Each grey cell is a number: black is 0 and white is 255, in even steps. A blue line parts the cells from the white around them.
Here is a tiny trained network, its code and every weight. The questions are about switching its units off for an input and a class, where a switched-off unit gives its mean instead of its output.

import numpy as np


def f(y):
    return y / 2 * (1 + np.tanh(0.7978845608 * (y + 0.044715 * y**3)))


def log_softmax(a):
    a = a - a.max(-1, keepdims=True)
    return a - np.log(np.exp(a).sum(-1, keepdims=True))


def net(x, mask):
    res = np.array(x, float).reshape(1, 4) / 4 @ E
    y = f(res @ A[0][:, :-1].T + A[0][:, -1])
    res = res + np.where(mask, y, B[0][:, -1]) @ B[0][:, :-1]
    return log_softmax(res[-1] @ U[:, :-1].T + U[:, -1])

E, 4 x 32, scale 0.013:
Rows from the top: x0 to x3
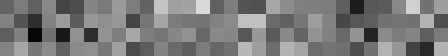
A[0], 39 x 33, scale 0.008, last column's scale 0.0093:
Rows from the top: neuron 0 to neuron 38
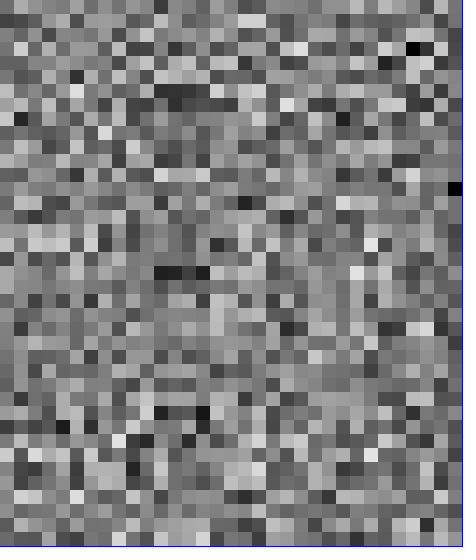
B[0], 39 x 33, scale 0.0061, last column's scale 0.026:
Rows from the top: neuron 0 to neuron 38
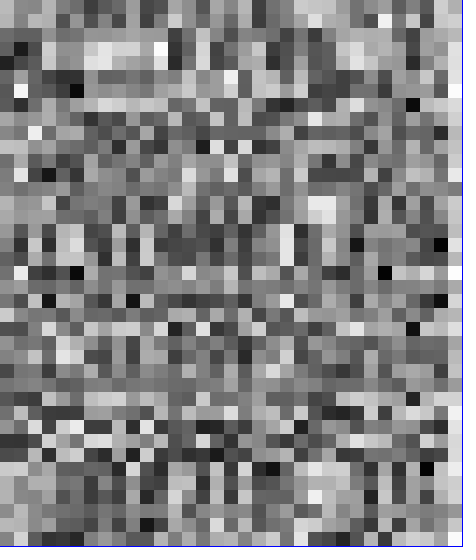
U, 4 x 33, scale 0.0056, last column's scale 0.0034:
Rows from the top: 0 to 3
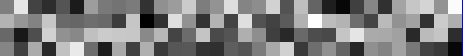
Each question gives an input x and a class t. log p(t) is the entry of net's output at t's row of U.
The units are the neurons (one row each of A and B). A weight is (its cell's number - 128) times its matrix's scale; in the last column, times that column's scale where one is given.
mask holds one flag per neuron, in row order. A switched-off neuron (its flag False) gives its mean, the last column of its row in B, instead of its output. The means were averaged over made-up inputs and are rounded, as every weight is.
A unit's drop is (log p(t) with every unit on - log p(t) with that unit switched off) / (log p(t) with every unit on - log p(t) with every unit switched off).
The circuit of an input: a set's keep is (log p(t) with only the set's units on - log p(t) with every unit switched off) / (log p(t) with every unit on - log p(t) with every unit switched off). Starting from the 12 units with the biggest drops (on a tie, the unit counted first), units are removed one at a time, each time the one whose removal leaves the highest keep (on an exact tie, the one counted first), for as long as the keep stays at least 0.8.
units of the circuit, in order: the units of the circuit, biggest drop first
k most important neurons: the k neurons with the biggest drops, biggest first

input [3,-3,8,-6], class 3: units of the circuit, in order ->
(neuron 30)
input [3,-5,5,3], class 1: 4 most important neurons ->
(neuron 37; neuron 17; neuron 14; neuron 32)
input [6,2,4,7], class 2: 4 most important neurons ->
(neuron 3; neuron 31; neuron 7; neuron 19)
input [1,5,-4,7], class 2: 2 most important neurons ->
(neuron 3; neuron 31)
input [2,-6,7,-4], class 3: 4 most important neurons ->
(neuron 30; neuron 21; neuron 33; neuron 25)
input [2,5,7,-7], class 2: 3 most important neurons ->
(neuron 23; neuron 4; neuron 28)
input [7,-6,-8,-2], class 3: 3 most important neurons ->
(neuron 17; neuron 32; neuron 19)
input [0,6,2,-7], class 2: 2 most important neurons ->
(neuron 23; neuron 4)
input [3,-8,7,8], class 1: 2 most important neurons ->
(neuron 37; neuron 35)
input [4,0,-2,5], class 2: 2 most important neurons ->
(neuron 3; neuron 31)
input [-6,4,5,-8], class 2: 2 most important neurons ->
(neuron 4; neuron 23)
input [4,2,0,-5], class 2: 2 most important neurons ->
(neuron 23; neuron 19)
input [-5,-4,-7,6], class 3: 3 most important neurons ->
(neuron 17; neuron 32; neuron 16)
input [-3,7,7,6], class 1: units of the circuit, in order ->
(neuron 33)
